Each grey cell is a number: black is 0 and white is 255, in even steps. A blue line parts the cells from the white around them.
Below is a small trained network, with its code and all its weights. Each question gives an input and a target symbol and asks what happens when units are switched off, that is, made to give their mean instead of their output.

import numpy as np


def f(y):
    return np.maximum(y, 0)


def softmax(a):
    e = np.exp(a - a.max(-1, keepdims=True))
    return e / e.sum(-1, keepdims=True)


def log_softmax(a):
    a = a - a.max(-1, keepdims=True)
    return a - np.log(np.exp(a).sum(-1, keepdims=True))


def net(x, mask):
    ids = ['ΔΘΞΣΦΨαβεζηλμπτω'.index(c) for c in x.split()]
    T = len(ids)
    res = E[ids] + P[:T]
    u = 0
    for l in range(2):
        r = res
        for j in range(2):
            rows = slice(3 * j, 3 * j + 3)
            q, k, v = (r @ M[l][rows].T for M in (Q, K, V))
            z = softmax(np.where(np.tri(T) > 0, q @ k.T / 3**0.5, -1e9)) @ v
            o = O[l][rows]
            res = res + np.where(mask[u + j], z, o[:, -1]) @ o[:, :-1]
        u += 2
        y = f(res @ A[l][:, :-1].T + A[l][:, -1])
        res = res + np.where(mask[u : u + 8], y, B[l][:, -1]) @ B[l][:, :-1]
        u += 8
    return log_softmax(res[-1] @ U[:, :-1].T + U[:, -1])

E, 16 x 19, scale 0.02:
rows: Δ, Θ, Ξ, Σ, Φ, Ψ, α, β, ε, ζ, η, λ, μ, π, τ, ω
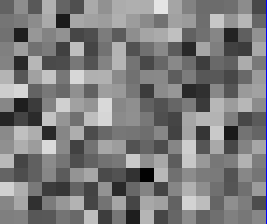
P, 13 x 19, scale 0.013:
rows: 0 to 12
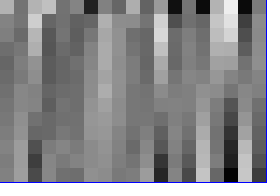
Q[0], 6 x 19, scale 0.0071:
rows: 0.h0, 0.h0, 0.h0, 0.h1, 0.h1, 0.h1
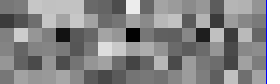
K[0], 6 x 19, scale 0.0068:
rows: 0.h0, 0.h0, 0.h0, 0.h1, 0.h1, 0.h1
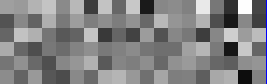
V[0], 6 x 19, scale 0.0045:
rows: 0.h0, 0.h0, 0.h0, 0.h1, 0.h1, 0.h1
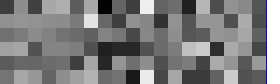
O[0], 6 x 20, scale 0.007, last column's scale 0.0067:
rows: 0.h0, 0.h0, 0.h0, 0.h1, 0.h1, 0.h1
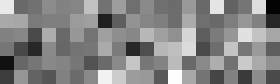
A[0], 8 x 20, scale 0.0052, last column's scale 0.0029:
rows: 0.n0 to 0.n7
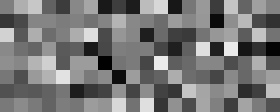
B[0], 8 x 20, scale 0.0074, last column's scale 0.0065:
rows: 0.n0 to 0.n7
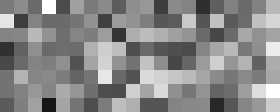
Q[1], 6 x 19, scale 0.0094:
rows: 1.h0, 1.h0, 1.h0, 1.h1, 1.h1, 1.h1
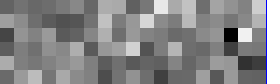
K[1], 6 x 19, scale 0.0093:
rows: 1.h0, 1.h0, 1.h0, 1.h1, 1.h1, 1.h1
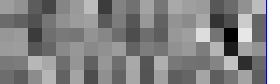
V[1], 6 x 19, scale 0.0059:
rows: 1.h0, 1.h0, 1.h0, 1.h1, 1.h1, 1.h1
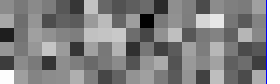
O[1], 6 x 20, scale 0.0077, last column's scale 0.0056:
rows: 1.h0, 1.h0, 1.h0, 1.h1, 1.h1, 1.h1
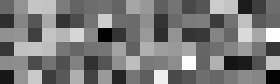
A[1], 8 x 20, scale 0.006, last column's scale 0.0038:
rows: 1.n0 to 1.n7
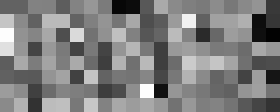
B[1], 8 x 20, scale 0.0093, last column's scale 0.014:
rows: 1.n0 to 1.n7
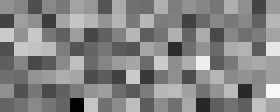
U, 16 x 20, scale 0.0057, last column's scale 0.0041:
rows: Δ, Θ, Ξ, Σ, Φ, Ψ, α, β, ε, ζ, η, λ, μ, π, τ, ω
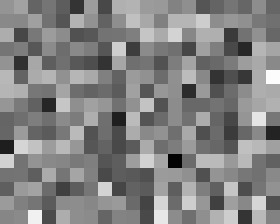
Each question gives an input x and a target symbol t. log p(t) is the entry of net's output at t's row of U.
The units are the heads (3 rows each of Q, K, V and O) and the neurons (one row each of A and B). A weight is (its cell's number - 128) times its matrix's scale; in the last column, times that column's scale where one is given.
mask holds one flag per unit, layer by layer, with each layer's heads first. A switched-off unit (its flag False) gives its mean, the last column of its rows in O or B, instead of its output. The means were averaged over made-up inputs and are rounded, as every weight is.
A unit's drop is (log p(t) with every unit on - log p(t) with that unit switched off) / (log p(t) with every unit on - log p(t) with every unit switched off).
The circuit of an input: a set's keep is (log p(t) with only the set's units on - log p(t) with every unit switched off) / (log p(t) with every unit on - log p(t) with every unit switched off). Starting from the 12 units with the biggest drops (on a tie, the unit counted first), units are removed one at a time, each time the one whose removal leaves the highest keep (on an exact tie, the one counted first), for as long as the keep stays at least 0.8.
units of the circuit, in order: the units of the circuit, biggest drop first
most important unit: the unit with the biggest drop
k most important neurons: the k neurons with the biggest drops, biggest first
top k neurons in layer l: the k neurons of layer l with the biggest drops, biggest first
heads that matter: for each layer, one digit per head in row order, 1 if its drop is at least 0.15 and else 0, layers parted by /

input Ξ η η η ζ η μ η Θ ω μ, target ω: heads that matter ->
11 / 10
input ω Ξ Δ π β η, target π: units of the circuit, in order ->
[1.h0]
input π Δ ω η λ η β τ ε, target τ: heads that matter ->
10 / 11
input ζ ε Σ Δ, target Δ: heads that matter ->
00 / 01
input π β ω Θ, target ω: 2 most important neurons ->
[0.n0 0.n3]
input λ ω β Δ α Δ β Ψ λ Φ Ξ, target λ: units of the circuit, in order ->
[0.h1 0.h0 0.n4]
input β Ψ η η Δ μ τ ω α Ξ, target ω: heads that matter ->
11 / 11
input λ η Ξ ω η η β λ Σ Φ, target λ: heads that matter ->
11 / 01
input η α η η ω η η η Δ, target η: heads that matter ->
10 / 01
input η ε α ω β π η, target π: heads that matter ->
10 / 11
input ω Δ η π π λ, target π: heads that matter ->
10 / 10
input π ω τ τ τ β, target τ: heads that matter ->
10 / 11
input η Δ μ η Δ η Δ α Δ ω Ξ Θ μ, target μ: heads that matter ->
11 / 01
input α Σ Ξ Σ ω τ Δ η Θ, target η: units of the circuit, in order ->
[0.h0 1.h1]
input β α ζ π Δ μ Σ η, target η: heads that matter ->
00 / 00
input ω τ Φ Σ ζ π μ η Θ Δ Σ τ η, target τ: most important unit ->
0.h1
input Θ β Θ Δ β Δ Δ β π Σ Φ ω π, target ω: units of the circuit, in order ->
[0.h1 1.h0 0.h0]
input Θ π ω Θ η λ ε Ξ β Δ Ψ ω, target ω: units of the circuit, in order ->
[1.n6 0.h1 1.h0]
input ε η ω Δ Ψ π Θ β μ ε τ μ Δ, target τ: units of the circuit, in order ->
[0.h1 1.h0 0.n7]
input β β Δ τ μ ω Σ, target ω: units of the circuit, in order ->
[1.h0 0.h0]
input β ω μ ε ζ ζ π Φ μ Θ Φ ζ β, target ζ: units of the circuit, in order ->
[1.h1]
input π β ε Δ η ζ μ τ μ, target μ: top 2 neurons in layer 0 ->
[0.n3 0.n6]
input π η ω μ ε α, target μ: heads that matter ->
11 / 11
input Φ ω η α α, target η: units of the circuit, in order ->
[0.h0 1.h1 1.n6]
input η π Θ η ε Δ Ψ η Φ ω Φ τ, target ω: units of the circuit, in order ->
[1.h0 1.h1 0.h0]
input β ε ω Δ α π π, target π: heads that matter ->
00 / 10
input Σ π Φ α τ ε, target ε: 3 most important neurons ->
[1.n5 0.n3 1.n7]
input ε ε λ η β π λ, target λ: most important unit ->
0.h0
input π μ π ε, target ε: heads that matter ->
10 / 00
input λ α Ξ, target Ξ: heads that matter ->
00 / 01
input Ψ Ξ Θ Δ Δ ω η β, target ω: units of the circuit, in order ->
[1.h0 0.h0]
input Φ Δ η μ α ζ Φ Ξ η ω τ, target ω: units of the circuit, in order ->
[1.h0 0.h0 1.h1]
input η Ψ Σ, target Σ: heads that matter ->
10 / 00
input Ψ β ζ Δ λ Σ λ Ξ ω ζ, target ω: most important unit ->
1.h0
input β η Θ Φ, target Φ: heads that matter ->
10 / 00
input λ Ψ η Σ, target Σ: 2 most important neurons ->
[0.n3 1.n3]
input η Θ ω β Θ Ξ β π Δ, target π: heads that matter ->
10 / 11
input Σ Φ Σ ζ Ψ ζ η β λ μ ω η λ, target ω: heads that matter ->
11 / 11
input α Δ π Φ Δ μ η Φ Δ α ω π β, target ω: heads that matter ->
11 / 10
